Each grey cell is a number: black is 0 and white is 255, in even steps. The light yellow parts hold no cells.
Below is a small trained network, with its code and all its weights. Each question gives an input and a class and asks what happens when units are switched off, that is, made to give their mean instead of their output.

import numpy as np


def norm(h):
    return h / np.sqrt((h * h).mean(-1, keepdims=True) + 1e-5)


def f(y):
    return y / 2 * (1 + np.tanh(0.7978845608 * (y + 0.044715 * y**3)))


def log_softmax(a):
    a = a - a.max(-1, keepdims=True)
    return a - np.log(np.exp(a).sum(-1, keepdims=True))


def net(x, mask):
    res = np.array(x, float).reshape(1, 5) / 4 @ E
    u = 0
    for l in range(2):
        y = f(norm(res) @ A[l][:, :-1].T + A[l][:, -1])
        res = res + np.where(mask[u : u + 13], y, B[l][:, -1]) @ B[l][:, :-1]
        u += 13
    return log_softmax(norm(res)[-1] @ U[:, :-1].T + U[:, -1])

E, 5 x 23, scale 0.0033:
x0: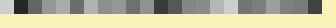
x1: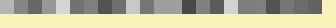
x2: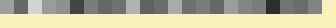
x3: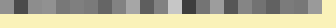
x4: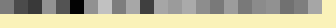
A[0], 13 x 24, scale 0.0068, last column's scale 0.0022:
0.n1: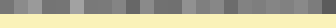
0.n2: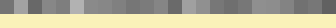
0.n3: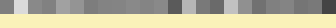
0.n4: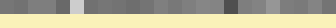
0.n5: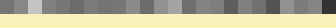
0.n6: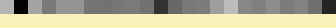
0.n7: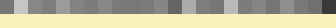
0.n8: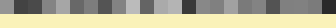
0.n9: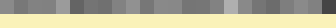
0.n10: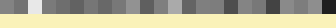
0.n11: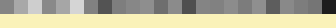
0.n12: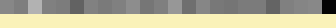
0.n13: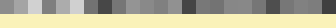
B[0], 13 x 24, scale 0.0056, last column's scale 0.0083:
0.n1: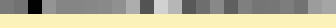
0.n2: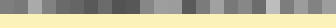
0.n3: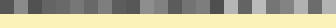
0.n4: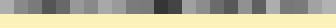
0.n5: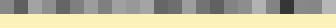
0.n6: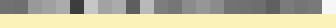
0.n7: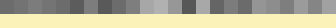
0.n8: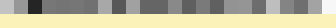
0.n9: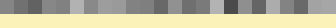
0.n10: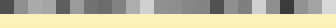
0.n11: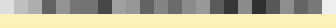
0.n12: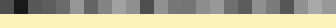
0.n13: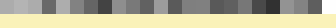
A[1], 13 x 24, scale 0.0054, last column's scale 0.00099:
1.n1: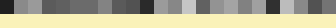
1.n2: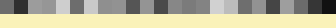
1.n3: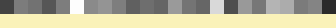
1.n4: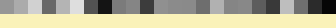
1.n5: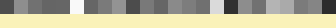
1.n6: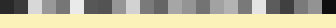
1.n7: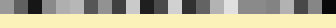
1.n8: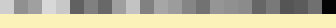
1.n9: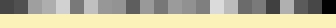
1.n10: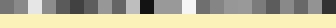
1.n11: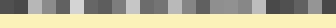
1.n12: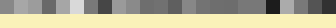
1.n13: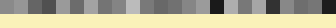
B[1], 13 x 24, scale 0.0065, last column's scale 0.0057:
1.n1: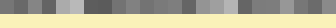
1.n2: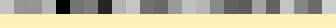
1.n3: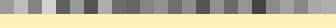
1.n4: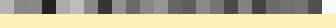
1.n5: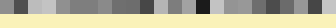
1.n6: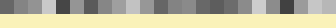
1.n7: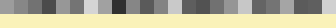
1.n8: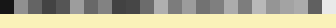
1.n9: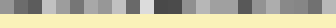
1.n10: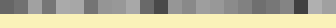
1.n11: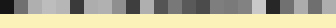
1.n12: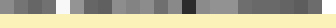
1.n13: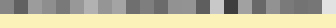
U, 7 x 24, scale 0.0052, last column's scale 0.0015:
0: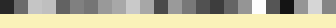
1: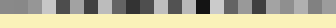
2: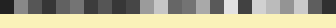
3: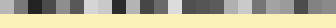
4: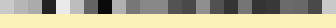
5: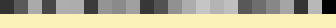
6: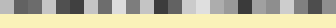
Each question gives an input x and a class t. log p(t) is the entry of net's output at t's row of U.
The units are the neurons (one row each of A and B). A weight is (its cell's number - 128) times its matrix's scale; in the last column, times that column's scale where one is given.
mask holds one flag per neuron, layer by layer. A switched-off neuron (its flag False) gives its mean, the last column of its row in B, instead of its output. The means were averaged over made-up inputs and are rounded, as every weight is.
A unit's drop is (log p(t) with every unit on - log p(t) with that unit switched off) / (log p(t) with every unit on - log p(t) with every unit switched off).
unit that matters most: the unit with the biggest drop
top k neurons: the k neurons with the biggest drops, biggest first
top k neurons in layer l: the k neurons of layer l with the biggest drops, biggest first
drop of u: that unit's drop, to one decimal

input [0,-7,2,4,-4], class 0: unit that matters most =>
0.n10
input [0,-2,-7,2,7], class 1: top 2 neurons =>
[0.n6 0.n8]
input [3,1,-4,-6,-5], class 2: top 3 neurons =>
[0.n3 0.n13 0.n2]
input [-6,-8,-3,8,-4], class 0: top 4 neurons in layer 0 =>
[0.n10 0.n5 0.n8 0.n9]
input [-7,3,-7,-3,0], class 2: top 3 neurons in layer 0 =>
[0.n3 0.n9 0.n7]
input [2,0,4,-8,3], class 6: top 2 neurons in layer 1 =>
[1.n8 1.n13]
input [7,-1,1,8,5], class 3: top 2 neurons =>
[0.n8 1.n7]
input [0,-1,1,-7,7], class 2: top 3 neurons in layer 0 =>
[0.n11 0.n6 0.n13]
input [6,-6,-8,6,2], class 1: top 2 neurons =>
[0.n4 1.n5]
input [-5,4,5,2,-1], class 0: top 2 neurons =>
[0.n10 0.n5]
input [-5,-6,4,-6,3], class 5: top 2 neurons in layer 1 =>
[1.n10 1.n1]
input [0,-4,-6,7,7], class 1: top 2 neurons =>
[0.n8 0.n6]
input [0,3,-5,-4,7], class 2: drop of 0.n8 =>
0.9
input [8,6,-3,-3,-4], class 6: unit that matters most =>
0.n6
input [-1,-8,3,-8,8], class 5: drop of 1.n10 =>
0.2
